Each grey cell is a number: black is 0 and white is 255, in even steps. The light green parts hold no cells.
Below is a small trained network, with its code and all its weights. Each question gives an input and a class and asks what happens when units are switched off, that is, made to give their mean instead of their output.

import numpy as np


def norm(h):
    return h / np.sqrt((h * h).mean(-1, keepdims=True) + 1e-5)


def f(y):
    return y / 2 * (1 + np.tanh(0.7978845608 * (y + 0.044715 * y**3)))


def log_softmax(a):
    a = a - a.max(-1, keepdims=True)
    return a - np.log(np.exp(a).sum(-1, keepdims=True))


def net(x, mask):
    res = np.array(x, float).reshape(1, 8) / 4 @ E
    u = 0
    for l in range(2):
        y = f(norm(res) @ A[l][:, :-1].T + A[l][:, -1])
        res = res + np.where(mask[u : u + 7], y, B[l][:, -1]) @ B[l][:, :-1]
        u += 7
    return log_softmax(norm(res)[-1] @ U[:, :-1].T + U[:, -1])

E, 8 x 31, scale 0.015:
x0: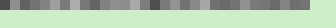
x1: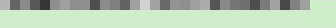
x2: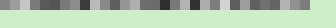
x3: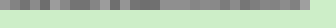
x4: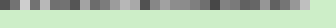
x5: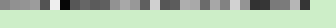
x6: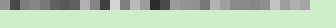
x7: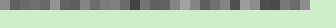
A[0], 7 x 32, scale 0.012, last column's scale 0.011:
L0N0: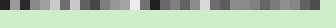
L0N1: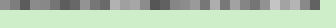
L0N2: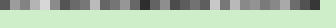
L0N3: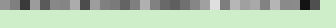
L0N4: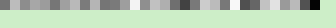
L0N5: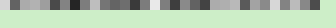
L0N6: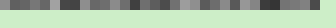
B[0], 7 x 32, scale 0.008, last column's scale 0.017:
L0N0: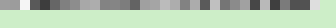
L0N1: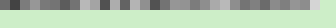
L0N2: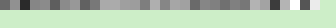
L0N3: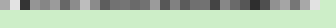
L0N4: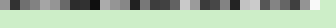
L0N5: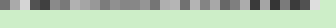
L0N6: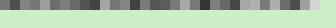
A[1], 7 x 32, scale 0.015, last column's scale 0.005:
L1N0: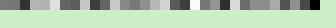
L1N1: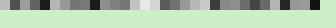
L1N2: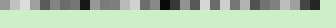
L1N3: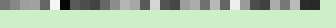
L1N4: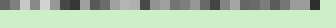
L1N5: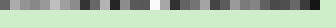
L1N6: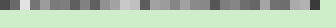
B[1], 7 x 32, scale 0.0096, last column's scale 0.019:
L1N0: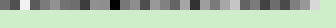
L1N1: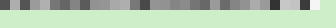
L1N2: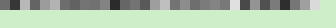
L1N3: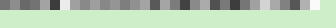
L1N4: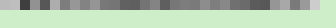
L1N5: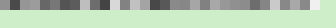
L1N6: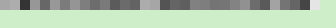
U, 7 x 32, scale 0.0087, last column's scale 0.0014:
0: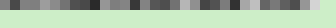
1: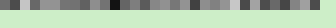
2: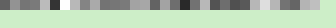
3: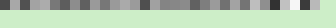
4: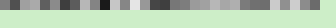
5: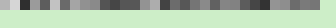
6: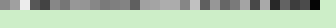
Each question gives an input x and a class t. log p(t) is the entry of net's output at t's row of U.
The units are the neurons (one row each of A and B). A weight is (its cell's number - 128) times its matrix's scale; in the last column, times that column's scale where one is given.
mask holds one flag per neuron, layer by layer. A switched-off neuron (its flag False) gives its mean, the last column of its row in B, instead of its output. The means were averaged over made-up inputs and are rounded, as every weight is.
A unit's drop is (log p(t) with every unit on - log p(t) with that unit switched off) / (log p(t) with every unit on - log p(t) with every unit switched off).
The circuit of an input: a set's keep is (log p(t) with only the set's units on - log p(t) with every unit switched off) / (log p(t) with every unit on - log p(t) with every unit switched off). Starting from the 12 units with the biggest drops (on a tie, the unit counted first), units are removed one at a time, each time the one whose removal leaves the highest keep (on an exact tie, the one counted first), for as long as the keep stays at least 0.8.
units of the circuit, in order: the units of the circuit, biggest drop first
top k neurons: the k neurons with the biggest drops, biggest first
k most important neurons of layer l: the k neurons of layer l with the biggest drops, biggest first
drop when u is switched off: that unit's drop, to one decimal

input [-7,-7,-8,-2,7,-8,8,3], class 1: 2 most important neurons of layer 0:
[L0N4, L0N6]
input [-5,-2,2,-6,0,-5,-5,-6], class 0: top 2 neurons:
[L0N4, L1N3]
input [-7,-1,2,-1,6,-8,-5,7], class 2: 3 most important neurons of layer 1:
[L1N0, L1N2, L1N1]
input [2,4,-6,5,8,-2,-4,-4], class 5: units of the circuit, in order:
[L1N4]
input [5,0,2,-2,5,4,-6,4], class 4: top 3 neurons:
[L1N5, L0N4, L0N1]
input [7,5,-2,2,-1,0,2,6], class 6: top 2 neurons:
[L0N0, L0N4]
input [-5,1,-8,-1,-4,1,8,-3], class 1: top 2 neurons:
[L1N0, L1N5]
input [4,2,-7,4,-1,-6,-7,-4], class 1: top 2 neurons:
[L1N0, L1N3]
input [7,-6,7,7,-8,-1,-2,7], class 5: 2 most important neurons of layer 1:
[L1N0, L1N1]
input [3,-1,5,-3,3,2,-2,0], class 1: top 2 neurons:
[L1N2, L0N5]
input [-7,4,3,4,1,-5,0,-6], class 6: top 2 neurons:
[L0N5, L0N6]
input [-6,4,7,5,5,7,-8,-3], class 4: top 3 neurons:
[L1N5, L0N1, L1N0]
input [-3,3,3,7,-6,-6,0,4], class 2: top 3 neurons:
[L0N4, L1N6, L1N4]
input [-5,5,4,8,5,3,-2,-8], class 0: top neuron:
[L0N4]
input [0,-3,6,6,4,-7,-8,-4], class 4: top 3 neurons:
[L1N5, L1N3, L0N1]
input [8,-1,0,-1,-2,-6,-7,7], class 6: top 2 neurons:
[L0N4, L1N3]
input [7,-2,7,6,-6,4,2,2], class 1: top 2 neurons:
[L1N2, L0N5]
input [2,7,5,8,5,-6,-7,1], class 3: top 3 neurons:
[L1N1, L1N3, L0N4]
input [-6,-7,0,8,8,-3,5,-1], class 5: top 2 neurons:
[L1N6, L1N4]
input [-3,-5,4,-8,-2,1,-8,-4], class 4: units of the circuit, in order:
[L1N5]
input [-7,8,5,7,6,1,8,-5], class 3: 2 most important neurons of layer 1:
[L1N1, L1N5]
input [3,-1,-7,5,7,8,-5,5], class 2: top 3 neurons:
[L1N3, L0N4, L1N2]
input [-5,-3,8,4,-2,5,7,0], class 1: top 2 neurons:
[L1N2, L1N5]
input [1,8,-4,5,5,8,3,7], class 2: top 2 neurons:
[L1N3, L0N4]
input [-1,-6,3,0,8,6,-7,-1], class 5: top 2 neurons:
[L1N4, L1N6]
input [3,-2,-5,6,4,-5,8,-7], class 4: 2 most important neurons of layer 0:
[L0N1, L0N6]
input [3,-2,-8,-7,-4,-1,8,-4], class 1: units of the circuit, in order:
[L1N0]
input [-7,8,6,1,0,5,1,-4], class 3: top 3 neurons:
[L1N1, L0N0, L1N0]
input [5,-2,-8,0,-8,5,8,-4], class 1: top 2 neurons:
[L1N0, L1N5]
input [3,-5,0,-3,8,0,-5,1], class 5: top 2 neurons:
[L1N6, L1N4]
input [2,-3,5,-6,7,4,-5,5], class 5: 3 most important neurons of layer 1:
[L1N4, L1N6, L1N0]
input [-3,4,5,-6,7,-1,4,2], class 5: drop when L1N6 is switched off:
0.6
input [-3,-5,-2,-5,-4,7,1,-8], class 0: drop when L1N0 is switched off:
0.0
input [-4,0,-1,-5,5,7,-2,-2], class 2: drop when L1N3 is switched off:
1.2
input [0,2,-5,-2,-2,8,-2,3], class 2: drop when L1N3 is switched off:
1.0
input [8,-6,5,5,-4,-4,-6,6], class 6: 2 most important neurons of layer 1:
[L1N1, L1N3]
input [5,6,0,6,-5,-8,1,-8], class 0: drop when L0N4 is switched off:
0.8
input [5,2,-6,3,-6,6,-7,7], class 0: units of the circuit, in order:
[L0N6]
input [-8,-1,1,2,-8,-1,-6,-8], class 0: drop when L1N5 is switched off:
0.1
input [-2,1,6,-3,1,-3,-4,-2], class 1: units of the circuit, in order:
[L1N2]
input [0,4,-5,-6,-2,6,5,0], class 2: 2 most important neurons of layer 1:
[L1N3, L1N2]
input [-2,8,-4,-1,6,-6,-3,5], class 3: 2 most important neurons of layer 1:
[L1N1, L1N3]
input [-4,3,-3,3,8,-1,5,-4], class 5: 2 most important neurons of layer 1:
[L1N6, L1N4]
